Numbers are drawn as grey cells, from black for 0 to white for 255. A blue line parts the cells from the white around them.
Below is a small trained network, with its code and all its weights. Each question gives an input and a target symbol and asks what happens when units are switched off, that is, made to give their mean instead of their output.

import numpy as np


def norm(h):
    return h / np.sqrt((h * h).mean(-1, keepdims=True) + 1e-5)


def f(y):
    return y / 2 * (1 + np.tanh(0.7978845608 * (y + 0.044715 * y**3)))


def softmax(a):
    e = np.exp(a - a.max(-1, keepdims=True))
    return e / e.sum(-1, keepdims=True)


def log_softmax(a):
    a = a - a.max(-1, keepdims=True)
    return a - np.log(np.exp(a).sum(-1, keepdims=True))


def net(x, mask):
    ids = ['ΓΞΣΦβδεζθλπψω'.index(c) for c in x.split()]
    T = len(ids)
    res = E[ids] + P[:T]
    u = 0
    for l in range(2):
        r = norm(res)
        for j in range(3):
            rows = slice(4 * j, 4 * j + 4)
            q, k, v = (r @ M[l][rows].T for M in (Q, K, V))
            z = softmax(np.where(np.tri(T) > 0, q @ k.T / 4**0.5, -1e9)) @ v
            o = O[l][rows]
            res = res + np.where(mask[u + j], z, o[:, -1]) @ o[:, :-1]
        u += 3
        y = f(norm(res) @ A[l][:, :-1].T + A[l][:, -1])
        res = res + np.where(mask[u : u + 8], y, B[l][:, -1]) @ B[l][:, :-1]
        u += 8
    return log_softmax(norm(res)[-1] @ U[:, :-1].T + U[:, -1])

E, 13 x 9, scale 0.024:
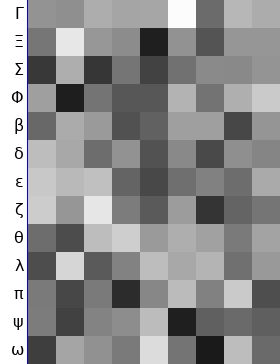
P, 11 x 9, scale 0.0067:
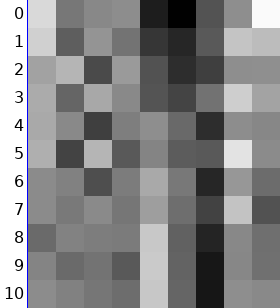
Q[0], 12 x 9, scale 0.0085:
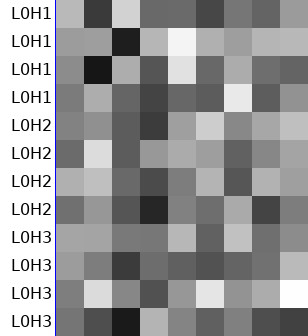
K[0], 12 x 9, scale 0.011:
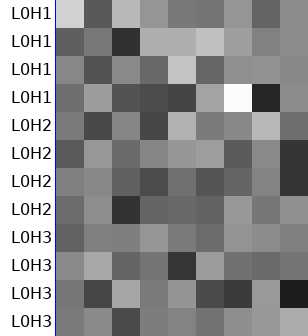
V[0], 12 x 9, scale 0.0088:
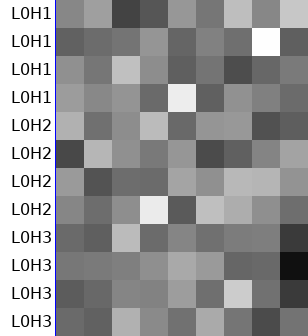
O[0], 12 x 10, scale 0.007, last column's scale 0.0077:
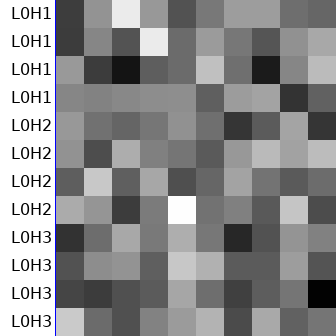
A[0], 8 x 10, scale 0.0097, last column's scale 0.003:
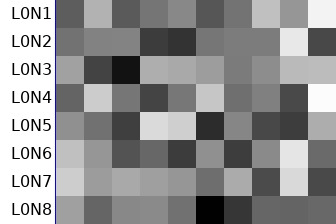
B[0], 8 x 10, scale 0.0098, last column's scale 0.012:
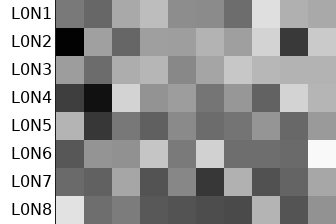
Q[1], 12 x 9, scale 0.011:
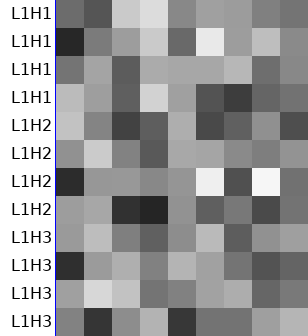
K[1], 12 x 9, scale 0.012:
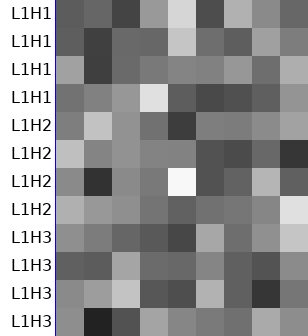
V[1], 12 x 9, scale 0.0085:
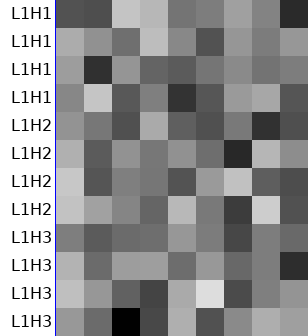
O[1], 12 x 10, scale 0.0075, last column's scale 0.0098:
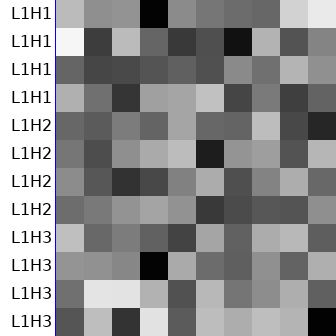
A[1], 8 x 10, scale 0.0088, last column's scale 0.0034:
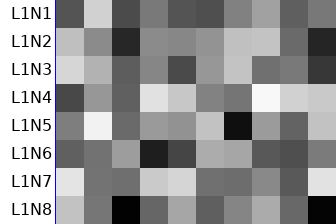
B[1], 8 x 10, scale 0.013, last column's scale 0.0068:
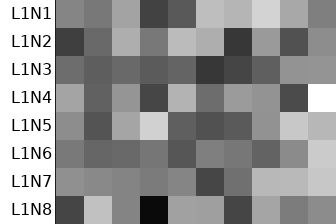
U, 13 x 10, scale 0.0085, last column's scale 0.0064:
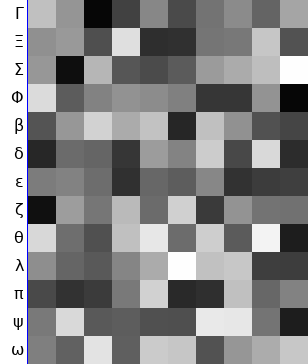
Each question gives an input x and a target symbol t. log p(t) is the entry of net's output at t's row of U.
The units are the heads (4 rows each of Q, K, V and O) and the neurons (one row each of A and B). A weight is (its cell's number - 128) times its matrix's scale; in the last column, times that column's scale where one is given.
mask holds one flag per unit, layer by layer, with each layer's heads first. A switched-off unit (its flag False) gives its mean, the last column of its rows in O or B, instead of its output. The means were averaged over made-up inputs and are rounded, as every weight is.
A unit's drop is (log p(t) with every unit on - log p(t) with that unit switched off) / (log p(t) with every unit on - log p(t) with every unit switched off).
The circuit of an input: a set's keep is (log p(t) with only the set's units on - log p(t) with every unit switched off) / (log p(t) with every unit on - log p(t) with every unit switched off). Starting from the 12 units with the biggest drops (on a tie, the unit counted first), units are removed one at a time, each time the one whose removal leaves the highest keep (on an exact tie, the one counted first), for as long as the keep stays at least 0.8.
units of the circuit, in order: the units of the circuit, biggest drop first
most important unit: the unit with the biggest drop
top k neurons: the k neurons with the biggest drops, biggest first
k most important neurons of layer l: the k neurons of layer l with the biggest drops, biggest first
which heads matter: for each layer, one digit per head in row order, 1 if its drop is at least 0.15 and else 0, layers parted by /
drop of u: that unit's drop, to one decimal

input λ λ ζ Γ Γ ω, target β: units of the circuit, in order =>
[L1H2]
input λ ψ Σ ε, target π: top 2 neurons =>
[L0N2; L0N8]
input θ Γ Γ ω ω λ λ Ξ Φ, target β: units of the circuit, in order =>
[L1H2; L0N2; L0N6]
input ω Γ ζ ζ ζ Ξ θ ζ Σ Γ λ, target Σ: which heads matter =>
010 / 100
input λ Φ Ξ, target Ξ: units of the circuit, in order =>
[L0H3; L1N4]
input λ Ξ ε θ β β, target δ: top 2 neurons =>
[L0N3; L0N2]
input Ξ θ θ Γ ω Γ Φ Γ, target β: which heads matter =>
100 / 010
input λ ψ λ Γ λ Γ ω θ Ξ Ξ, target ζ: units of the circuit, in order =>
[L0H1; L0N6]
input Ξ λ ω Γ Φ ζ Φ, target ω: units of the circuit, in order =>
[L0N6; L1H1]
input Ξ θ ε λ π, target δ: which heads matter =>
010 / 100
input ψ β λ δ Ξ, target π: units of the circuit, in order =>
[L1H2; L0N8]
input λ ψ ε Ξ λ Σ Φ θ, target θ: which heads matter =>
010 / 000
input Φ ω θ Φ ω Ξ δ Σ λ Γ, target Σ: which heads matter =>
010 / 100
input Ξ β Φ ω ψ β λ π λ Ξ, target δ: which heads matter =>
001 / 100
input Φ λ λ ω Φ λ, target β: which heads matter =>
100 / 010
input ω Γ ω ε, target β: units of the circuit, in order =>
[L1H2; L0N2]
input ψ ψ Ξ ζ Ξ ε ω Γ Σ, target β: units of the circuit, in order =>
[L1H2; L0N8]
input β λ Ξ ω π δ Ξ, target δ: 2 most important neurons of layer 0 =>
[L0N4; L0N2]
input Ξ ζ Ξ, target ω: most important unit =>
L0H2
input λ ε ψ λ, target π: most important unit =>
L1H2
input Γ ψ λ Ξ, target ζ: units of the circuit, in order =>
[L0H1; L0N2]
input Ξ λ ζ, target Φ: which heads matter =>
000 / 000
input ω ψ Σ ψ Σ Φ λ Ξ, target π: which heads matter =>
100 / 010
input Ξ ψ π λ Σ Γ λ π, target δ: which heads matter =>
000 / 100
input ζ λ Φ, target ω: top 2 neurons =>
[L0N3; L0N6]
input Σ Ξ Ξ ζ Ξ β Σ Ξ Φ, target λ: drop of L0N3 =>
0.2
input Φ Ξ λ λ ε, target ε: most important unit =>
L0N7
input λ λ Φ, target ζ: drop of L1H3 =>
0.1
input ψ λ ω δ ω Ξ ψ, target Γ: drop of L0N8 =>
0.2
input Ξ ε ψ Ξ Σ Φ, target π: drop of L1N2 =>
0.0
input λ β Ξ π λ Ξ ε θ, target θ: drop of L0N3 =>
-0.1
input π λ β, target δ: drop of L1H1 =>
0.2
